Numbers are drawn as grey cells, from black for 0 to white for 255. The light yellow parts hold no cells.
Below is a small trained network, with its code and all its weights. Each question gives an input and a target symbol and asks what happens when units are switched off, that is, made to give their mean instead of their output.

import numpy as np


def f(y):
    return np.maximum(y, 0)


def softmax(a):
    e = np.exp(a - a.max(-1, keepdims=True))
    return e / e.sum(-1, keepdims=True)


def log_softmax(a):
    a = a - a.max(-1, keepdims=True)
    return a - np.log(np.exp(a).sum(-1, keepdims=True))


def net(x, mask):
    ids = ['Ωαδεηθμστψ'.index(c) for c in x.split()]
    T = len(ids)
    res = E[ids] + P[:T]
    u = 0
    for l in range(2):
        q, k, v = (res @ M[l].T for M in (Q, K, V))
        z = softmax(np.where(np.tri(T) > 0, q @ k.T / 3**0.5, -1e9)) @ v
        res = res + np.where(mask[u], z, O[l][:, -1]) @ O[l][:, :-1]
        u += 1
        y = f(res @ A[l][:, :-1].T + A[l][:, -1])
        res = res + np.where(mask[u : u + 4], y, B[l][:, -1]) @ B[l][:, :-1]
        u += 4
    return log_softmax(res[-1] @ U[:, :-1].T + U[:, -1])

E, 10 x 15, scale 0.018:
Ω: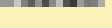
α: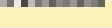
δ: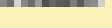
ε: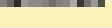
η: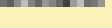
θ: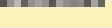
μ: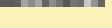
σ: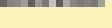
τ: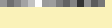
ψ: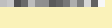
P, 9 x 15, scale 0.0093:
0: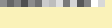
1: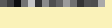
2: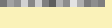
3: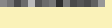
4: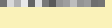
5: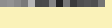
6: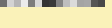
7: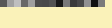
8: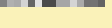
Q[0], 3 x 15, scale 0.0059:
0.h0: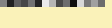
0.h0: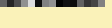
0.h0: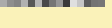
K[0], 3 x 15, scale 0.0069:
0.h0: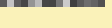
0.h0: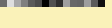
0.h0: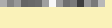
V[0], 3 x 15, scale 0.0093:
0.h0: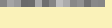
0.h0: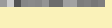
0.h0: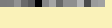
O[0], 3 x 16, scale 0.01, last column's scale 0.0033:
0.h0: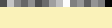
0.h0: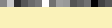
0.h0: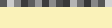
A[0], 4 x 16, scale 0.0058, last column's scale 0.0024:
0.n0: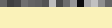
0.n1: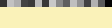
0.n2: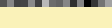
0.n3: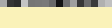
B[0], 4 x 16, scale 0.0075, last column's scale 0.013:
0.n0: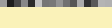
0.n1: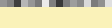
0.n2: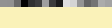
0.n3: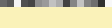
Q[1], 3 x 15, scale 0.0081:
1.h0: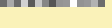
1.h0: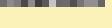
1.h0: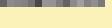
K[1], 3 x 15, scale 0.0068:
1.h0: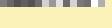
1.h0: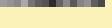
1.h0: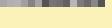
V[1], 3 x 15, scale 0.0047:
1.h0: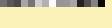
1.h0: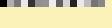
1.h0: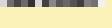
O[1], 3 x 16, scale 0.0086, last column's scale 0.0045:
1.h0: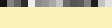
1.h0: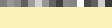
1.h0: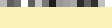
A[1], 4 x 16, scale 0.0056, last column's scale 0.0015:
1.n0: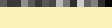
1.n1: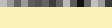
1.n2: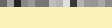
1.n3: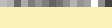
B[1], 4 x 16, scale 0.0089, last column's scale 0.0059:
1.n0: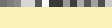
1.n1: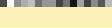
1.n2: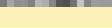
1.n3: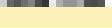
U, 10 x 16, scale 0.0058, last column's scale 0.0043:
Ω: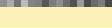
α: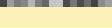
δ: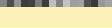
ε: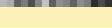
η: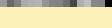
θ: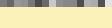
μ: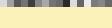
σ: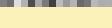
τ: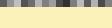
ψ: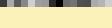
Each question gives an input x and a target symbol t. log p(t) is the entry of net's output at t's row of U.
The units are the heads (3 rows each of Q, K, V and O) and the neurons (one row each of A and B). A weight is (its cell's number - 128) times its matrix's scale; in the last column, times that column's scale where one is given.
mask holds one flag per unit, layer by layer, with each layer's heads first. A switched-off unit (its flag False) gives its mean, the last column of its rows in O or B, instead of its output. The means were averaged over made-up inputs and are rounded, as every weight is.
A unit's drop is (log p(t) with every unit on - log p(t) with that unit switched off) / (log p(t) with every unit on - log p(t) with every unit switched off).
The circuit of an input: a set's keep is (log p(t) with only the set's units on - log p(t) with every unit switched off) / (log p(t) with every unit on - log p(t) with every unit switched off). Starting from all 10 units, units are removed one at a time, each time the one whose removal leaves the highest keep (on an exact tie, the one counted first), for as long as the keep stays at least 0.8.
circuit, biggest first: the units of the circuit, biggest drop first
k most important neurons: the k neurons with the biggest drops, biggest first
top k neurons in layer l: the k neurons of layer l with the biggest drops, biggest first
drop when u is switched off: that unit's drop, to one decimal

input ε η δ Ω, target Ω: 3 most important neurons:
(0.n3, 1.n1, 1.n3)
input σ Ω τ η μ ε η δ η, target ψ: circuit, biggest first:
(1.h0, 0.h0, 0.n3)
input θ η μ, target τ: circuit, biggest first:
(1.h0, 0.h0)
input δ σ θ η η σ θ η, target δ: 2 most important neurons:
(0.n2, 0.n1)
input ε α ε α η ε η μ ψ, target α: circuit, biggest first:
(1.h0)
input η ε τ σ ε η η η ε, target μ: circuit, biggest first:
(0.h0, 0.n1)
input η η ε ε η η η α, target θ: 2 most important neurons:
(0.n1, 0.n0)
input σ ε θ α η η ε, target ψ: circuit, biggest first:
(0.h0, 1.h0, 0.n3)
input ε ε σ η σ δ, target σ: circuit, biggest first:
(1.h0, 0.n1)
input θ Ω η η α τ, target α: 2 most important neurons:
(0.n1, 0.n2)
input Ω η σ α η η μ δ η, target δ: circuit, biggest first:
(1.n3, 0.h0, 1.h0)
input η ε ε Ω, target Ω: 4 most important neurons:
(0.n3, 1.n1, 0.n1, 1.n3)
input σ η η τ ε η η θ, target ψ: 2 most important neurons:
(0.n3, 1.n3)
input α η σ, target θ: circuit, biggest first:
(1.h0)
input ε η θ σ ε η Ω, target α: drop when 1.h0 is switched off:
0.7
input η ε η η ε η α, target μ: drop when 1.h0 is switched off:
0.0
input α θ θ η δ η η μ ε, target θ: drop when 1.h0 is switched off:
0.7
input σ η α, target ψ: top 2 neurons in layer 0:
(0.n3, 0.n1)
